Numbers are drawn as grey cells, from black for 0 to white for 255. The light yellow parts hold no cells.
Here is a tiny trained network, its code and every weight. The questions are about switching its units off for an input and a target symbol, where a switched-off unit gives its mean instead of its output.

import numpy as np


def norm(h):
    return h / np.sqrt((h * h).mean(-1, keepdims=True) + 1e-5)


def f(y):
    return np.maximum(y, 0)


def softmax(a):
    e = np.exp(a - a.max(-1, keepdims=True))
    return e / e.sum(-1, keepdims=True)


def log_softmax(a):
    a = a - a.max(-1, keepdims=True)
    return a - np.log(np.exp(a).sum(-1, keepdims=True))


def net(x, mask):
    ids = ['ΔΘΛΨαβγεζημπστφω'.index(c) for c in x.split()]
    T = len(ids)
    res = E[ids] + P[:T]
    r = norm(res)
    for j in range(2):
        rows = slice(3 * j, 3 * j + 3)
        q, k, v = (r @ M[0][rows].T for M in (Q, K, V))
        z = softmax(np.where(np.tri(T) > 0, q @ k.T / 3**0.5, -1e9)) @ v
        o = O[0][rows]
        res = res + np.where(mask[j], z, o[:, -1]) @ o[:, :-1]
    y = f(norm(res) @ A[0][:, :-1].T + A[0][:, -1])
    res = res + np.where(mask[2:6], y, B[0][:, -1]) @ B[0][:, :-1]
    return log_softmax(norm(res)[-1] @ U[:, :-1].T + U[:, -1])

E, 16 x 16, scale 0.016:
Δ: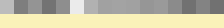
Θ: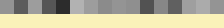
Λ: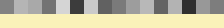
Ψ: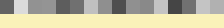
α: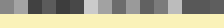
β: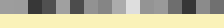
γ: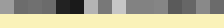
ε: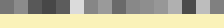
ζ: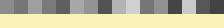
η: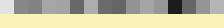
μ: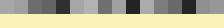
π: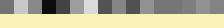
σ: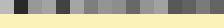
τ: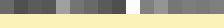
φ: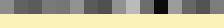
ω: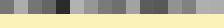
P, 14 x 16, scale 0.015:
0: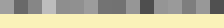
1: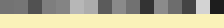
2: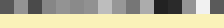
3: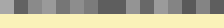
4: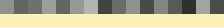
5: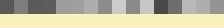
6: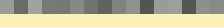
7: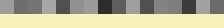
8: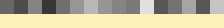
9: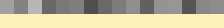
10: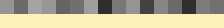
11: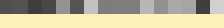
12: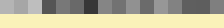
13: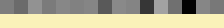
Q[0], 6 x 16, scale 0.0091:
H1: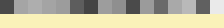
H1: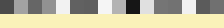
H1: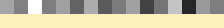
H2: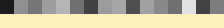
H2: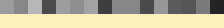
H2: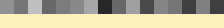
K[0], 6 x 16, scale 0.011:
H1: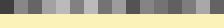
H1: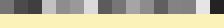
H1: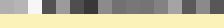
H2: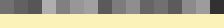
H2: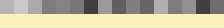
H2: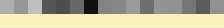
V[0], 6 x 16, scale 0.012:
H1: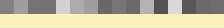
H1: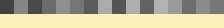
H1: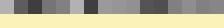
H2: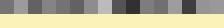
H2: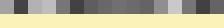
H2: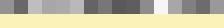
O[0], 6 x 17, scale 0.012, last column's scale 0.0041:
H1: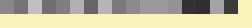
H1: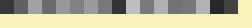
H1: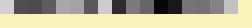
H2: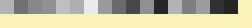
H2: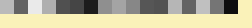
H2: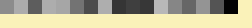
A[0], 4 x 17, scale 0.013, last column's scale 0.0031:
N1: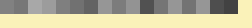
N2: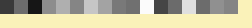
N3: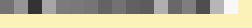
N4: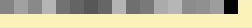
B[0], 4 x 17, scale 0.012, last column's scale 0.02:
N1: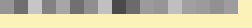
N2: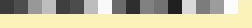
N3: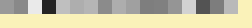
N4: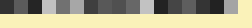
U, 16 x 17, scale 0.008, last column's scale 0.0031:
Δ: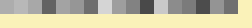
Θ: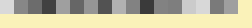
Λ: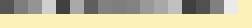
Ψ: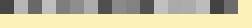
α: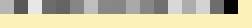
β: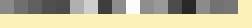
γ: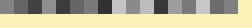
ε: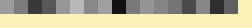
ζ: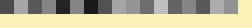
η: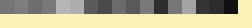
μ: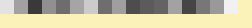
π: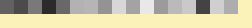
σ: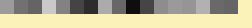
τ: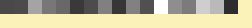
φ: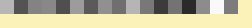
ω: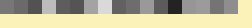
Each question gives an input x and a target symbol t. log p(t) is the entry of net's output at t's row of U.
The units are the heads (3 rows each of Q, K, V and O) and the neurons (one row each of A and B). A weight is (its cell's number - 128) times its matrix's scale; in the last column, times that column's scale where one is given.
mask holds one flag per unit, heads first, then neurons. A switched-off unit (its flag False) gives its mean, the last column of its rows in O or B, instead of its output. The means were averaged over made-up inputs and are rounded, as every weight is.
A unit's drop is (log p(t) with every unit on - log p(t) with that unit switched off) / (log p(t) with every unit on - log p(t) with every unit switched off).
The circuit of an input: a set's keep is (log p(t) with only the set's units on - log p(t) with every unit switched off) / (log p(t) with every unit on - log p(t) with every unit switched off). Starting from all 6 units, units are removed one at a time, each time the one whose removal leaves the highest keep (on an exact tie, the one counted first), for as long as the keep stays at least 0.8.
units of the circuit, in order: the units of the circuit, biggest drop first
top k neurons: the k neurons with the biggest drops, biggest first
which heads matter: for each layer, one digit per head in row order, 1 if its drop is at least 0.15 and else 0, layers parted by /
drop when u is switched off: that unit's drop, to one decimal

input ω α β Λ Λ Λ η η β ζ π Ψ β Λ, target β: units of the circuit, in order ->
(N2)
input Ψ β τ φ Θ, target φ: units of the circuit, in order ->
(H1 H2)
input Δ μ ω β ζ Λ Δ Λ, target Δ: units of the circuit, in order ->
(H2 N3)
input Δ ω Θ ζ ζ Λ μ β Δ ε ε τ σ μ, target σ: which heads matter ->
01
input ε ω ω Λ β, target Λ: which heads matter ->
10
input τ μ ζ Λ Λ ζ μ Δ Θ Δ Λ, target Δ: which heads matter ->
01
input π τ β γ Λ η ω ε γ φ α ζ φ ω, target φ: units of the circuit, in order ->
(H1 H2)
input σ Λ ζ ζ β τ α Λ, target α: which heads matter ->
01
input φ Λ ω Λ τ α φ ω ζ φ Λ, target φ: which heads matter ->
10
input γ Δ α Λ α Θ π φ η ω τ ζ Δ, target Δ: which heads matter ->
01
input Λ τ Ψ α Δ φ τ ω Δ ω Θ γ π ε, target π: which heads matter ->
11
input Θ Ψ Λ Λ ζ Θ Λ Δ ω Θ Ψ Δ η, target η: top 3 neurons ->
(N4 N2 N3)
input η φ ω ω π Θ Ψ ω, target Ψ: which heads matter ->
10
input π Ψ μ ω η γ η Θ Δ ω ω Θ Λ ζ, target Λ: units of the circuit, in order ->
(H1 H2)
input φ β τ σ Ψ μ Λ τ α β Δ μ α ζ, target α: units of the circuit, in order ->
(H2)
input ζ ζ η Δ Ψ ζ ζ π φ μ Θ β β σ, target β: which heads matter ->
00
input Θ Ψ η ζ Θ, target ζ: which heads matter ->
01
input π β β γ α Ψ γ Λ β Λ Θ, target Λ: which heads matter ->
10
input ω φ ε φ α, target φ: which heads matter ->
11
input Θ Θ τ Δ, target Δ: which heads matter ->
01
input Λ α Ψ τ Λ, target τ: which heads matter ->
11
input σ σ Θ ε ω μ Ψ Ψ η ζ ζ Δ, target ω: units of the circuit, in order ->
(N2)
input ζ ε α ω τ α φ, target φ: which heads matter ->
10
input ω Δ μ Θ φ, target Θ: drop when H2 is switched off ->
0.5
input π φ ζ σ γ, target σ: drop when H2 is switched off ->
0.9
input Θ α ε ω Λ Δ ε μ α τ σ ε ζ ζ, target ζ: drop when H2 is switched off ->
1.1
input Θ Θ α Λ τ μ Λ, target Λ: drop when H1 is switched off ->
0.7
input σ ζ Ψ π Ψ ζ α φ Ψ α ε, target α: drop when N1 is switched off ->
0.0
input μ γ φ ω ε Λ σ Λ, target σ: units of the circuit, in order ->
(H2)
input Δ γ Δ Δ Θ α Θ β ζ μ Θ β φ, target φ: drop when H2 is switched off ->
0.1
